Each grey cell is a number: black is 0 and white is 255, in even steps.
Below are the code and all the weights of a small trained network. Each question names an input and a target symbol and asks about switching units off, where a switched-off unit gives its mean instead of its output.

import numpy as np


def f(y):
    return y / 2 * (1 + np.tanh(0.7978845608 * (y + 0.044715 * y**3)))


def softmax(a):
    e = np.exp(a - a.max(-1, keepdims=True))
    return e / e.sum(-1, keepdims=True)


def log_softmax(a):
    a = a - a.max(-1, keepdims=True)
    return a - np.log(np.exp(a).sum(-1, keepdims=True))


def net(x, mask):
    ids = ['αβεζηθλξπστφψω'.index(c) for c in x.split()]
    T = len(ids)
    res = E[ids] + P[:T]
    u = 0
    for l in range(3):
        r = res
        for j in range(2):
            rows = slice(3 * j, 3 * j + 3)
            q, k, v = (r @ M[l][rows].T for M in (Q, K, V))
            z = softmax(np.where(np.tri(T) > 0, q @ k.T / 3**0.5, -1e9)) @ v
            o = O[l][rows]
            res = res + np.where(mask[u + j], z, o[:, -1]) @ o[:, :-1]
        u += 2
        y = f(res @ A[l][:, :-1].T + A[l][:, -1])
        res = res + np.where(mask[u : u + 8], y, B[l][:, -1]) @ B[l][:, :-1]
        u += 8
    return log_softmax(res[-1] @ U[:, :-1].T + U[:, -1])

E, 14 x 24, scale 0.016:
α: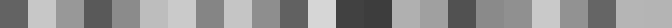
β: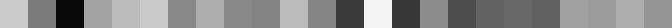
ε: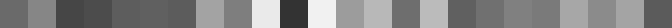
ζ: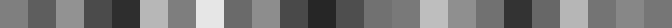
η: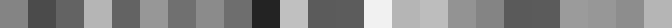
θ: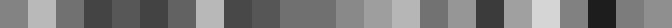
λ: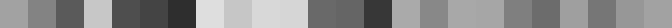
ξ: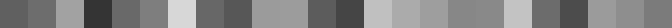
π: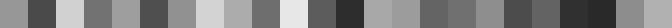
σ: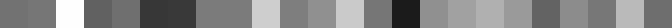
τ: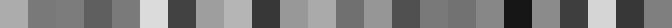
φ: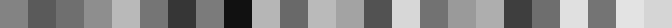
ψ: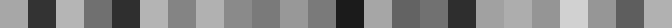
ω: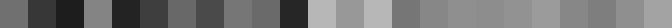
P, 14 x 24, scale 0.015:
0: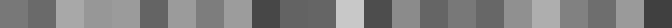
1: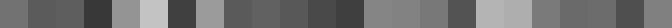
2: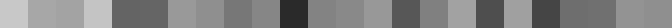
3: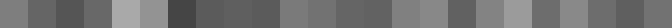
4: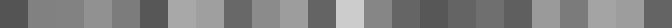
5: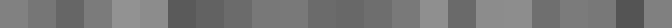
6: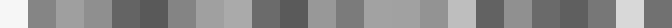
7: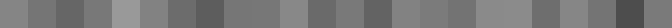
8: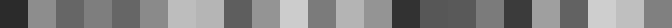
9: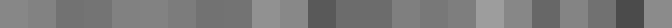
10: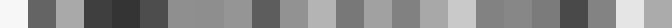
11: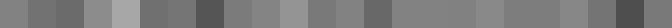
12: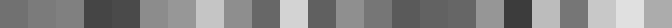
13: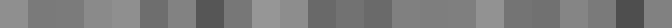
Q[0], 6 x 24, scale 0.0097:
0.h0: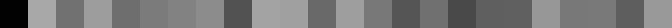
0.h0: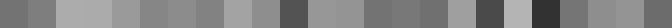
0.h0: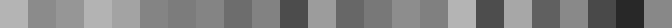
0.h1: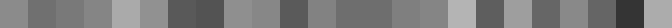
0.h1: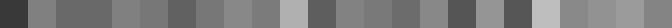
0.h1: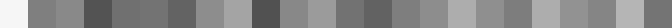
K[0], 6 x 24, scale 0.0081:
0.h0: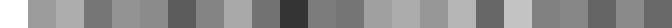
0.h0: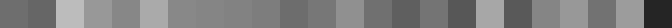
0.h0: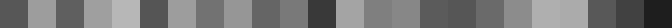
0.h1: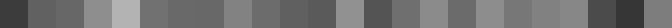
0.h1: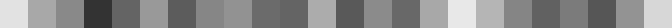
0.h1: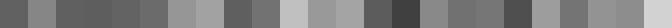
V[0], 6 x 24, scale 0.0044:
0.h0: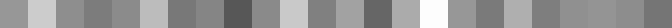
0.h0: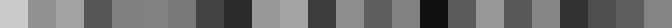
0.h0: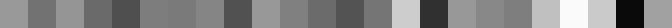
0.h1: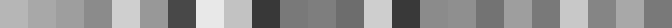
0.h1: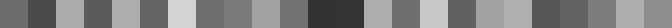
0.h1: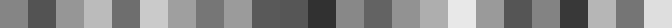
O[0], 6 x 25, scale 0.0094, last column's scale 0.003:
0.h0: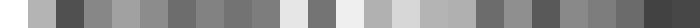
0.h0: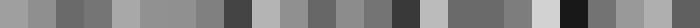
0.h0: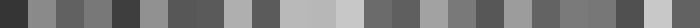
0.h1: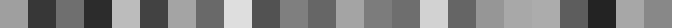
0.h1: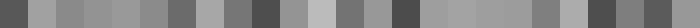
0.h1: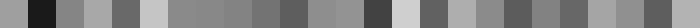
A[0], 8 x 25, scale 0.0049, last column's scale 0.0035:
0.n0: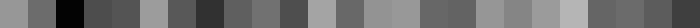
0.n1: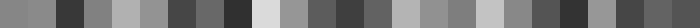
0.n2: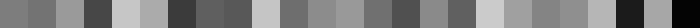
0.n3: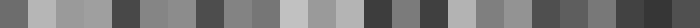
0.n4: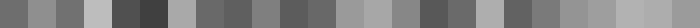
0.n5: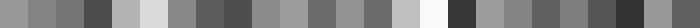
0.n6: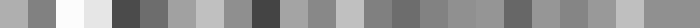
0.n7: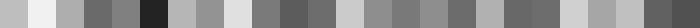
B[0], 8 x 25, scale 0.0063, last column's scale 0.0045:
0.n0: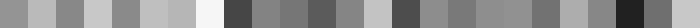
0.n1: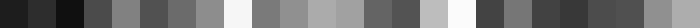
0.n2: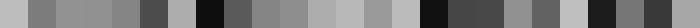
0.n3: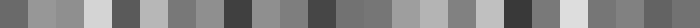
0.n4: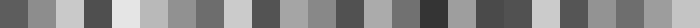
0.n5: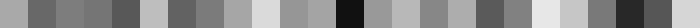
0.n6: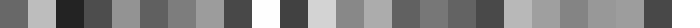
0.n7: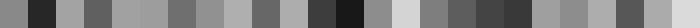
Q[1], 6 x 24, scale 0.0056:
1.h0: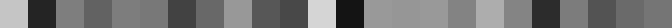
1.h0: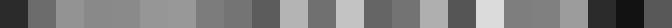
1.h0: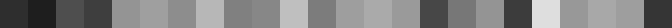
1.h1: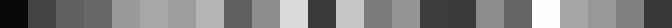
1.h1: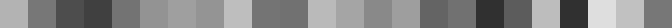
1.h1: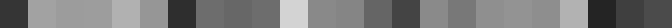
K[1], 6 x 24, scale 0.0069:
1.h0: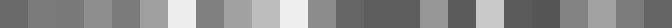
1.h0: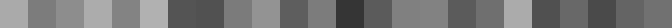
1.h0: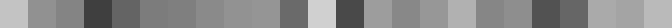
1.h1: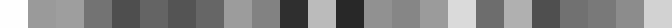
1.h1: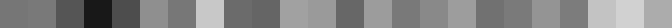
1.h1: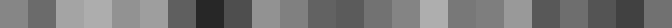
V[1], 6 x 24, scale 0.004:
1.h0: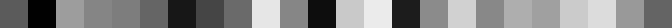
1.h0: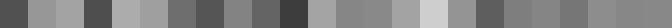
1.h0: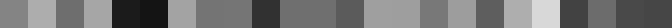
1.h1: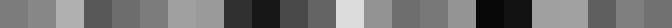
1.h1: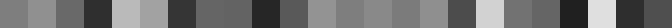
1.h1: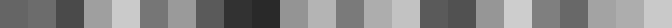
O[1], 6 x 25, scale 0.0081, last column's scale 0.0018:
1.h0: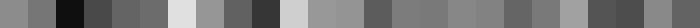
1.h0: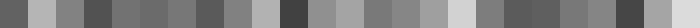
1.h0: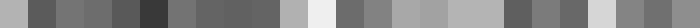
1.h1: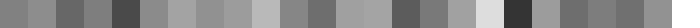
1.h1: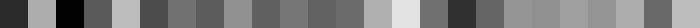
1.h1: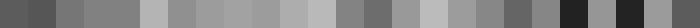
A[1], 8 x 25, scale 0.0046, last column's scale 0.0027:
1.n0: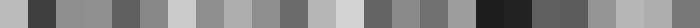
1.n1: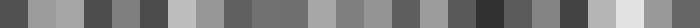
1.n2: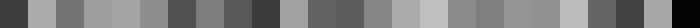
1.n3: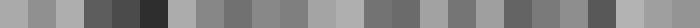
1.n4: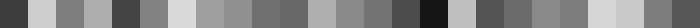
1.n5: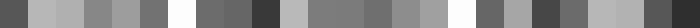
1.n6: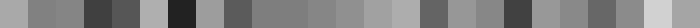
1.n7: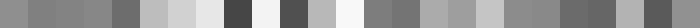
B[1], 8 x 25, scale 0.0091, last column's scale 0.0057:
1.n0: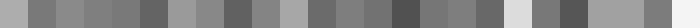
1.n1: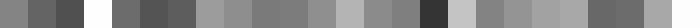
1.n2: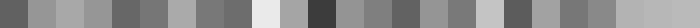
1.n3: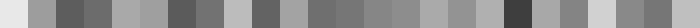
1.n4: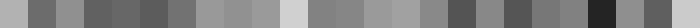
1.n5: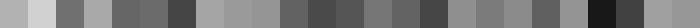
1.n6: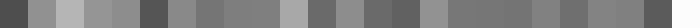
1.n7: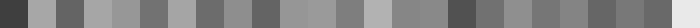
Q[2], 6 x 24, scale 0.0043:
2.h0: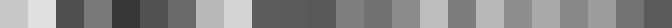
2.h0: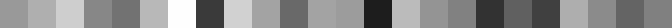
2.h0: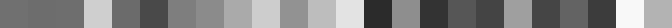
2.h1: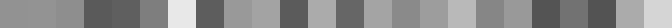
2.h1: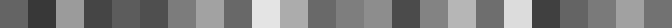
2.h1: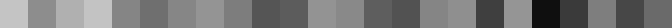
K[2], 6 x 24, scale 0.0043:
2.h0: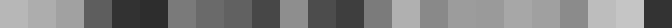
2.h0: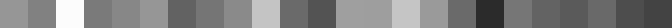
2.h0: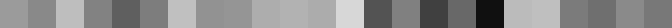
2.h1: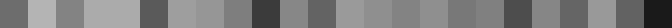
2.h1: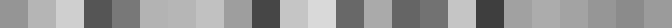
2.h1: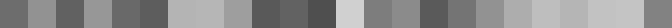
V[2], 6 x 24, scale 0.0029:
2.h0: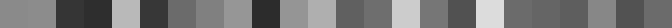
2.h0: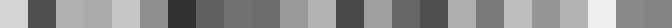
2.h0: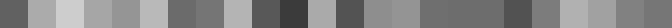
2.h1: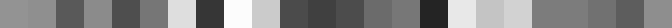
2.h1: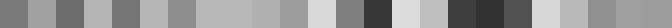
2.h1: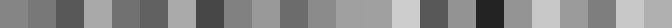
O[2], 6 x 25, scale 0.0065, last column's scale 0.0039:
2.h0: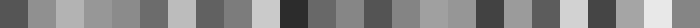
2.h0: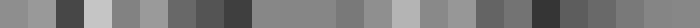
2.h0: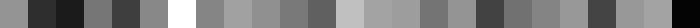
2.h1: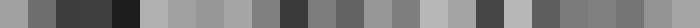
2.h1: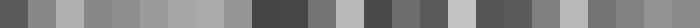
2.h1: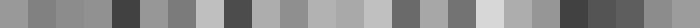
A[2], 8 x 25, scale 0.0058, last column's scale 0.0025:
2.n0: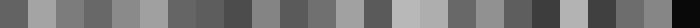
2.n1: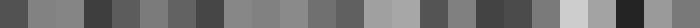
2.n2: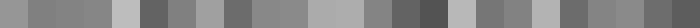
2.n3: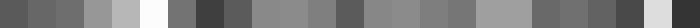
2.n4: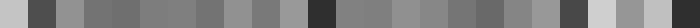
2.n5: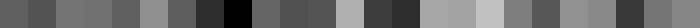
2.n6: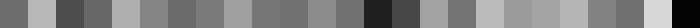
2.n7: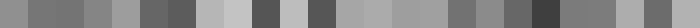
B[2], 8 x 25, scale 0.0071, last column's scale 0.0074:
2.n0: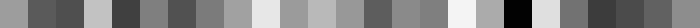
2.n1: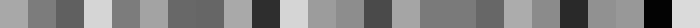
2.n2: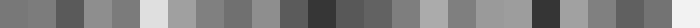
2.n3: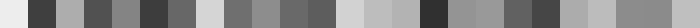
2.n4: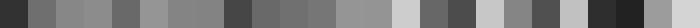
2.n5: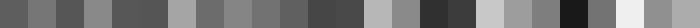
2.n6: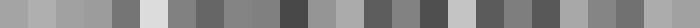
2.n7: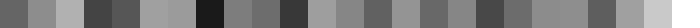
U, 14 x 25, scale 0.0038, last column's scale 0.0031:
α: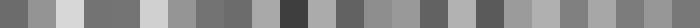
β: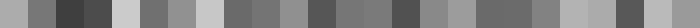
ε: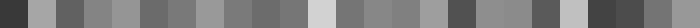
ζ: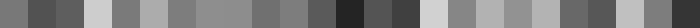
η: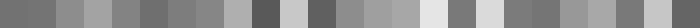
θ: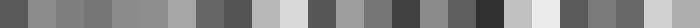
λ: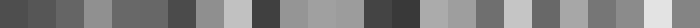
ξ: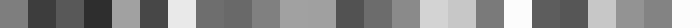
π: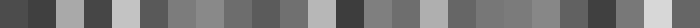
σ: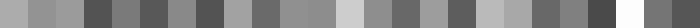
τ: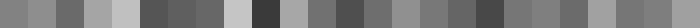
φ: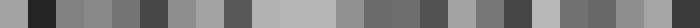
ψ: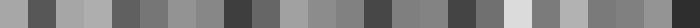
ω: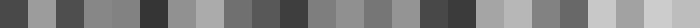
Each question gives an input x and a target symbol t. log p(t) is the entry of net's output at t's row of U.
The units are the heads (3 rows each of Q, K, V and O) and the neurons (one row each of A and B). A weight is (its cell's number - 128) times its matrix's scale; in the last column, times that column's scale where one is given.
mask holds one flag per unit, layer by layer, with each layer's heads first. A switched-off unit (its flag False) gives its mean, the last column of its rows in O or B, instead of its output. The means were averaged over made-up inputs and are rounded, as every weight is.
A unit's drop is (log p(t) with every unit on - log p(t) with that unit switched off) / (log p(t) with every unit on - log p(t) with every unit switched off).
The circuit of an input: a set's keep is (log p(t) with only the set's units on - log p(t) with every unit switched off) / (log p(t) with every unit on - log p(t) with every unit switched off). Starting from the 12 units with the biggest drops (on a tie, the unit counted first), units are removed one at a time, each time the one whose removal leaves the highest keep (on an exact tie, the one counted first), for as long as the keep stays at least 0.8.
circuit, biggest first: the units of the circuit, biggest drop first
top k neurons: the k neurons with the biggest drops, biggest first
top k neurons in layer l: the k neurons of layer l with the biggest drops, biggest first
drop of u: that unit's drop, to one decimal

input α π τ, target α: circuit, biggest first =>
1.h0
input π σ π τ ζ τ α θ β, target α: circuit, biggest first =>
1.h0, 0.h0, 2.n7
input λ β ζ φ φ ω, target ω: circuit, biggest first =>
2.n5, 0.n5, 0.n0, 0.n7
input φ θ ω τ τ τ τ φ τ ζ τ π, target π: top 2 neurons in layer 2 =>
2.n1, 2.n7
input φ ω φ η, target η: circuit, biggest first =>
1.n2, 0.n6, 1.h1, 2.n3
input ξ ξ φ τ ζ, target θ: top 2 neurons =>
1.n7, 1.n0
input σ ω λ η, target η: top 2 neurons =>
1.n2, 0.n6
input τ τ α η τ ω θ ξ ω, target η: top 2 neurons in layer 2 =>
2.n4, 2.n2
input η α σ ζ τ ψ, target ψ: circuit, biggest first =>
1.h1, 0.n2, 0.n1
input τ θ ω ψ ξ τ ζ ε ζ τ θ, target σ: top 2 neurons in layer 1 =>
1.n3, 1.n4
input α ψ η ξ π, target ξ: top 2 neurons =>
0.n6, 1.n0
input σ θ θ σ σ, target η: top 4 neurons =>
1.n3, 2.n4, 0.n7, 2.n2
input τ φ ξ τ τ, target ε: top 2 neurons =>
1.n7, 0.n6
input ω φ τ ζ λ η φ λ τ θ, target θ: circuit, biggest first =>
0.h0
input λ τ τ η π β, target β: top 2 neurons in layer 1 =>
1.n6, 1.n4
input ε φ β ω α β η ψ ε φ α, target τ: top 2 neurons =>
0.n7, 2.n1
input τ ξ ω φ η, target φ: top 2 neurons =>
1.n4, 0.n4
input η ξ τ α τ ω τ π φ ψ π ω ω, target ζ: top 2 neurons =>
2.n2, 1.n1
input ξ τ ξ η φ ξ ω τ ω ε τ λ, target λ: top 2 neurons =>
0.n1, 1.n4
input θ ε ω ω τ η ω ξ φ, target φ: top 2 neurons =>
1.n4, 0.n4
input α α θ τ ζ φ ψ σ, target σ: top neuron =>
0.n2
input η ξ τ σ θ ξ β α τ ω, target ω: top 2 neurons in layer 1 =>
1.n3, 1.n7
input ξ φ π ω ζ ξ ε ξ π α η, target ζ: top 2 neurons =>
2.n2, 1.n1
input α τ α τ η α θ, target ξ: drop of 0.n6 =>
0.2
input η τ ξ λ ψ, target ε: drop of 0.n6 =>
0.3
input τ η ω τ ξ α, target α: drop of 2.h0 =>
0.0
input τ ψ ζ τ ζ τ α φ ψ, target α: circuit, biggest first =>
1.h0
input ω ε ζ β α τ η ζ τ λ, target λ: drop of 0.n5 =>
0.1
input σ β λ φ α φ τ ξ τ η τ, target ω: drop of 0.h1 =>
0.2
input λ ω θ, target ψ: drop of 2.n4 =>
0.2
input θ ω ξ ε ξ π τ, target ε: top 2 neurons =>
0.n6, 1.n7
